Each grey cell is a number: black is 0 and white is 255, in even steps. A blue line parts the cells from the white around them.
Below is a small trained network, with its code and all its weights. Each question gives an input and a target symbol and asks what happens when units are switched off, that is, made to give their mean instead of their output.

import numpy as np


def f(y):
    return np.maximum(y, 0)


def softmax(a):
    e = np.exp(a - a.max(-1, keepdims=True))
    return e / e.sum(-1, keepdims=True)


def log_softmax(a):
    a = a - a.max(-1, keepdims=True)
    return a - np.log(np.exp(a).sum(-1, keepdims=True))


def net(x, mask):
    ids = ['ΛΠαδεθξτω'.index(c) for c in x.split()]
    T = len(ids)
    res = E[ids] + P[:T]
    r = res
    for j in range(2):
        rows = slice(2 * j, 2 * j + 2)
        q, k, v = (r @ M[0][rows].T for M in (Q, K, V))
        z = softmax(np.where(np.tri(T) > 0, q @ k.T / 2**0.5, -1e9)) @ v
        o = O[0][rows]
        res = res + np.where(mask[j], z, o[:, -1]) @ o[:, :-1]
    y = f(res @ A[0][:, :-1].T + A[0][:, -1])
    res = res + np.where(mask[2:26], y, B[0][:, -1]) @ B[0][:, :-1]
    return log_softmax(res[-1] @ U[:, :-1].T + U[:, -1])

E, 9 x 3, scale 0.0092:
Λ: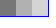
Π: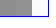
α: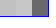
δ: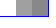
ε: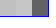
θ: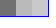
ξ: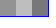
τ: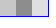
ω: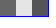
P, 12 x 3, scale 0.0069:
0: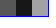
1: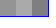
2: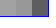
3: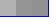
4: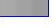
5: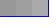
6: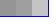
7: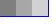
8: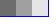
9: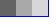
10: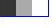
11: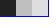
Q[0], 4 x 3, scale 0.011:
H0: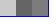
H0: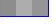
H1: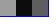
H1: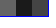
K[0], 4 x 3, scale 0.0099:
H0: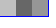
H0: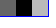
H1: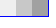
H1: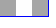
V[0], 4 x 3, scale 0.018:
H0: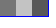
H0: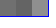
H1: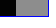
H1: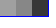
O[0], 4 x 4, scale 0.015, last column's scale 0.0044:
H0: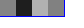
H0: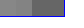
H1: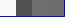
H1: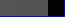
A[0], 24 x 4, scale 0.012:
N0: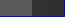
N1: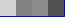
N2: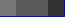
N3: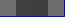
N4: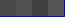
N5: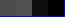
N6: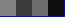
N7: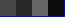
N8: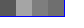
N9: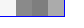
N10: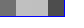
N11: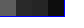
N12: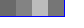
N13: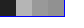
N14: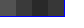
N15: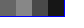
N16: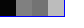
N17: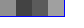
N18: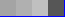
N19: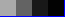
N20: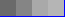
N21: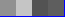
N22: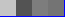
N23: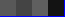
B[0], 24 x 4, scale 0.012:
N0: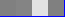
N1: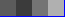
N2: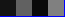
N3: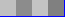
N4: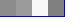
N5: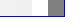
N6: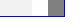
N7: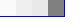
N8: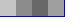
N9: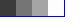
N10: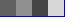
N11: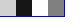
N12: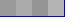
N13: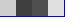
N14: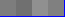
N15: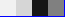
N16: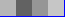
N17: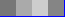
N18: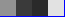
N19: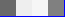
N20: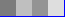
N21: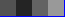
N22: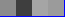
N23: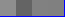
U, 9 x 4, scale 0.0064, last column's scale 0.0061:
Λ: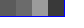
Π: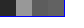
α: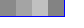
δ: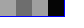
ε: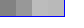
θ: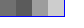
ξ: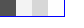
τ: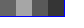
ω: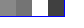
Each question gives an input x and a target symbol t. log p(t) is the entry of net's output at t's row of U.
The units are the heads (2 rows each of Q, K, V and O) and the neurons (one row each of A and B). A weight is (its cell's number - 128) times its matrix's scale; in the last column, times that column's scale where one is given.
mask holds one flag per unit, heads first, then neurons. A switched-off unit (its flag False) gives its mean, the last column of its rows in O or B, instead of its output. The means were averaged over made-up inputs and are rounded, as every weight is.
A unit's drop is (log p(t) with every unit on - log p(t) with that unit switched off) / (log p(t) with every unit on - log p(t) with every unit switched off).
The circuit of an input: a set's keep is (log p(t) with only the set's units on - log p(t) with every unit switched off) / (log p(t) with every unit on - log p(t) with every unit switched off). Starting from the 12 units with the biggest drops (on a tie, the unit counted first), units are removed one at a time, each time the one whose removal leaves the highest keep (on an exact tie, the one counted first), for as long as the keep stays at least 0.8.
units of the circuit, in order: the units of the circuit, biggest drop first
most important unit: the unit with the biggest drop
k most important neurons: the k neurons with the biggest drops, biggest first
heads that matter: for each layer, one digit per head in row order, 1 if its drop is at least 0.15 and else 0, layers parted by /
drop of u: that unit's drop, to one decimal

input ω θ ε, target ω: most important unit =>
H1
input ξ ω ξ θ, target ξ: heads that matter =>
00
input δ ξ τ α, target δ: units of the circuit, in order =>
H1, N13, N16, N9
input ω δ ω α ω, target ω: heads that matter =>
11
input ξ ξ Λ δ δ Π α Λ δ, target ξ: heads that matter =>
01
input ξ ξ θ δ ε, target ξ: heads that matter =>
11
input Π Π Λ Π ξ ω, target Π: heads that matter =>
11
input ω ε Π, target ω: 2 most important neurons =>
N10, N22
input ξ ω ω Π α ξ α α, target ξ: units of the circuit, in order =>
N13, N18, N16, H1
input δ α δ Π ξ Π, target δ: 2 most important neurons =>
N13, N16
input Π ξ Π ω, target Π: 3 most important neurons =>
N21, N16, N13
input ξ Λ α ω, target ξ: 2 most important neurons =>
N18, N13
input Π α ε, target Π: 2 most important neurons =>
N21, N16
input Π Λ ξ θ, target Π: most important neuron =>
N18
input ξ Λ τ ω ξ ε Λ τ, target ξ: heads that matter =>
00
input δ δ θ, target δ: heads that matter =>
01
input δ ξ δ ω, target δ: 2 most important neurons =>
N13, N16
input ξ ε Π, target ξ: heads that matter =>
00
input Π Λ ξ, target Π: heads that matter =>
11
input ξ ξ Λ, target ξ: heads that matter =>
00
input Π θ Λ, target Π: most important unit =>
H0
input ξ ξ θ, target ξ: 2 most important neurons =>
N13, N18
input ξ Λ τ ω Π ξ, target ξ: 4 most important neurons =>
N13, N18, N1, N16
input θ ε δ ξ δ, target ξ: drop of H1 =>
0.6
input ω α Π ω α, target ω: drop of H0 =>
0.4
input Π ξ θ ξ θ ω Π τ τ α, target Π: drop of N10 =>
0.1
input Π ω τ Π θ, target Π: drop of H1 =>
0.4
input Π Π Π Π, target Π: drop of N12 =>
0.0
